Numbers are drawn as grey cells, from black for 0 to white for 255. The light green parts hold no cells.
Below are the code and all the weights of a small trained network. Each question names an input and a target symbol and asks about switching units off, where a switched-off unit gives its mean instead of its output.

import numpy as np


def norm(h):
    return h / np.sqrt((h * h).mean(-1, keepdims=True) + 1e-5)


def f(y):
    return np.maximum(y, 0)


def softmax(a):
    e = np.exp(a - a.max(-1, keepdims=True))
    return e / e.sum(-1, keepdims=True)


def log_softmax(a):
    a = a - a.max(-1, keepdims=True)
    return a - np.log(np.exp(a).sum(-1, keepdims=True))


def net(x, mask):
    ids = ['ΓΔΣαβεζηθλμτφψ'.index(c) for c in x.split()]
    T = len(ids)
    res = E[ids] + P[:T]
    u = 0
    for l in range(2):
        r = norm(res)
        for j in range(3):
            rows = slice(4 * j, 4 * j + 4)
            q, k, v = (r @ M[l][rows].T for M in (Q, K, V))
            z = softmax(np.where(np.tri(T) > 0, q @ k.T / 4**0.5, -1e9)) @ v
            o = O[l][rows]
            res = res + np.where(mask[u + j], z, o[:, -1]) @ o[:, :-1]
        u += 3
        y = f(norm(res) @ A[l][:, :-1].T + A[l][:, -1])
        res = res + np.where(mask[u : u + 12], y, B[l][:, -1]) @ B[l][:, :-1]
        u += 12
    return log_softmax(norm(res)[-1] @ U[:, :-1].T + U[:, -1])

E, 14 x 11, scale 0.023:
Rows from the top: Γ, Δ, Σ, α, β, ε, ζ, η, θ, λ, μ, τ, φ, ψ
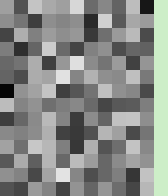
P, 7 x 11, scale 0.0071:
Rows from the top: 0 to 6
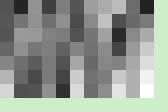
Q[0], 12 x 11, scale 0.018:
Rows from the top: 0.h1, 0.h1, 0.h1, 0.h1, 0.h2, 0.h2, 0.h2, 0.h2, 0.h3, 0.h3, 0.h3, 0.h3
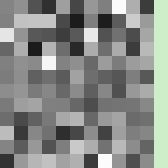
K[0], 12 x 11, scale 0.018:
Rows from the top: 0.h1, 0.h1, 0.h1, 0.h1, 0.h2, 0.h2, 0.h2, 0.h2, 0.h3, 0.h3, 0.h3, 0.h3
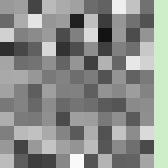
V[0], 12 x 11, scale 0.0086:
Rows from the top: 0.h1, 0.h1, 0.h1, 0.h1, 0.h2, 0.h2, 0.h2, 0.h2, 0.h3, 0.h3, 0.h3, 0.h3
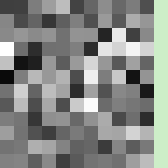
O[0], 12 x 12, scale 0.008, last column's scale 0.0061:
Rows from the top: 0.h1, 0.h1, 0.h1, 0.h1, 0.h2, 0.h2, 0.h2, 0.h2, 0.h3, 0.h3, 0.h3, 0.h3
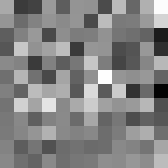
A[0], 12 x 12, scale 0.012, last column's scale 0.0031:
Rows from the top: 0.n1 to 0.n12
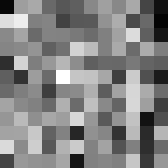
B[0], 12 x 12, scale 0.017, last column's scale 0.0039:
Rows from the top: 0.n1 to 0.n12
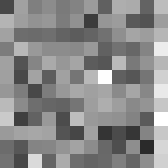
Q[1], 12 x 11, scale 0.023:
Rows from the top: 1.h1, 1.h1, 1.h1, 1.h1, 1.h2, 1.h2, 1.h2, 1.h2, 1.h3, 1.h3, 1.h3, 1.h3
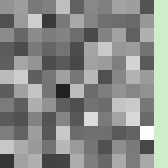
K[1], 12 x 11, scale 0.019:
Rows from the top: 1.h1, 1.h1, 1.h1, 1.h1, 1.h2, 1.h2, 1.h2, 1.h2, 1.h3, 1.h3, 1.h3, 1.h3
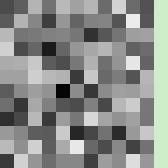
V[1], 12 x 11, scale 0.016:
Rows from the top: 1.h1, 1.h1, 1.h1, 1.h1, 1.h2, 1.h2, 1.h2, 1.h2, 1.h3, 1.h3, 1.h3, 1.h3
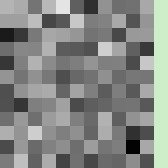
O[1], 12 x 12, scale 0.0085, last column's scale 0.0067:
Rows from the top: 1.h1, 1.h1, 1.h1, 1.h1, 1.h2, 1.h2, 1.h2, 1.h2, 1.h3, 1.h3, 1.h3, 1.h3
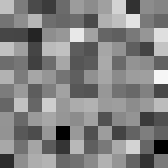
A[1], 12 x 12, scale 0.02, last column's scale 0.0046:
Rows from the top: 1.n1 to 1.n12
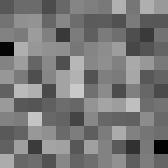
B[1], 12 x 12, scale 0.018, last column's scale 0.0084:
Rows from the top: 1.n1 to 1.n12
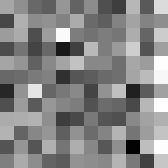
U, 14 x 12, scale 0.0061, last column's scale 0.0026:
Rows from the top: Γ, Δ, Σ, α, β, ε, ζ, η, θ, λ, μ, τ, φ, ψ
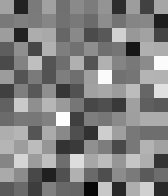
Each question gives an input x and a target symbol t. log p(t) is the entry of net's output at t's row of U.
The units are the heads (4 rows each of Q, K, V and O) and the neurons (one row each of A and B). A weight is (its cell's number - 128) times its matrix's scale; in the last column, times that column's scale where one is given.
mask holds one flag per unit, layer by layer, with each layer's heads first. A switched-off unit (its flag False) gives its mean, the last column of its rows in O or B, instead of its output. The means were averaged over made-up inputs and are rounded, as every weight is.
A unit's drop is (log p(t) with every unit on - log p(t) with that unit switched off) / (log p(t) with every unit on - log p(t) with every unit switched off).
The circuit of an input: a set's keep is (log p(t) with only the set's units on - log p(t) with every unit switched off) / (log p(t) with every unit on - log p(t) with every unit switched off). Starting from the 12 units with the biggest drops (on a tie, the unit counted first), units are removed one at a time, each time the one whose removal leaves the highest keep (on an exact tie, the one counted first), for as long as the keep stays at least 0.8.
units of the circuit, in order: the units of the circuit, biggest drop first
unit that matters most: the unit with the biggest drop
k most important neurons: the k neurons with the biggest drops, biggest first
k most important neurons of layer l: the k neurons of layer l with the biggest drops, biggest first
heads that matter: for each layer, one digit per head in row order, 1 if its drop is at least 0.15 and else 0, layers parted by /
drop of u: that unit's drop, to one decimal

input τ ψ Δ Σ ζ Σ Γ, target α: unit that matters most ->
0.h1
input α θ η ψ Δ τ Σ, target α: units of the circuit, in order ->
0.h1; 1.n11
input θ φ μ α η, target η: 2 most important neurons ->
1.n3; 0.n10
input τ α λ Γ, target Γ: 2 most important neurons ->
0.n11; 0.n9
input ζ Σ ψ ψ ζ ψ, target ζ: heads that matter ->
000 / 001
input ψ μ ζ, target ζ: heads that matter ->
000 / 000
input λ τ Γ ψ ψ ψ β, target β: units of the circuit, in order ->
1.n7; 0.h1
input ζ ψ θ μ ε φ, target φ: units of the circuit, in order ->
1.h1; 1.n12; 1.n1
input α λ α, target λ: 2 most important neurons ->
0.n2; 1.n11
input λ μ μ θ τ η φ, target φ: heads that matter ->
100 / 110
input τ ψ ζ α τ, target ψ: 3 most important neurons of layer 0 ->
0.n9; 0.n4; 0.n7
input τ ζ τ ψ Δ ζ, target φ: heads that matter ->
110 / 100
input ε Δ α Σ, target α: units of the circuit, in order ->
1.h3; 1.n11
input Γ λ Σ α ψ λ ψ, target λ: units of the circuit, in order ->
0.h2; 1.h1; 0.n2
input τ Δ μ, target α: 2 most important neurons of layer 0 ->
0.n10; 0.n1
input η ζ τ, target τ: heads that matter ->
010 / 100
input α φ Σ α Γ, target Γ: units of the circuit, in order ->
0.n11; 0.n6
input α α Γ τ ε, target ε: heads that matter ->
000 / 000
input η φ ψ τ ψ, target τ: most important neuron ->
0.n4
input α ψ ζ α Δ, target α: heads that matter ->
100 / 100
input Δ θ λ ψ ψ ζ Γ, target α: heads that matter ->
110 / 100
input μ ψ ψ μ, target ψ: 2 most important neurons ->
1.n8; 0.n7
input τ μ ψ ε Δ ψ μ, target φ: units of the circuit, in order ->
0.h2; 1.h1; 0.h1; 1.n12
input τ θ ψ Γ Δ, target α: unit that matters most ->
1.h1
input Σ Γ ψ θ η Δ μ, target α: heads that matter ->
110 / 100
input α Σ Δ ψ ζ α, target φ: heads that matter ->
110 / 101
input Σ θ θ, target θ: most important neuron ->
0.n7
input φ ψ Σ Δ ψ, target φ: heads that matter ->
100 / 100
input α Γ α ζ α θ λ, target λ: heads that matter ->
000 / 100
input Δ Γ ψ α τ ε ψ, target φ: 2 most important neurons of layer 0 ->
0.n11; 0.n9
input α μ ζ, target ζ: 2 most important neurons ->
1.n4; 0.n1
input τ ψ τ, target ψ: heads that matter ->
000 / 110
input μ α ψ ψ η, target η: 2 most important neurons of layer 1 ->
1.n3; 1.n2
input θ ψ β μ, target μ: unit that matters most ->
0.n10
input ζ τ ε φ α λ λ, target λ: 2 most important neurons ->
1.n3; 0.n2
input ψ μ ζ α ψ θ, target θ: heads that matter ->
100 / 001
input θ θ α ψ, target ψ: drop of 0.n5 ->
0.0
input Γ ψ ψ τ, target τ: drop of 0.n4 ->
0.1
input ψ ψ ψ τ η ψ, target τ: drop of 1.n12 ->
-0.1
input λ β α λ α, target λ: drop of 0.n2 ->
0.3
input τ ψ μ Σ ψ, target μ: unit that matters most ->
1.h1
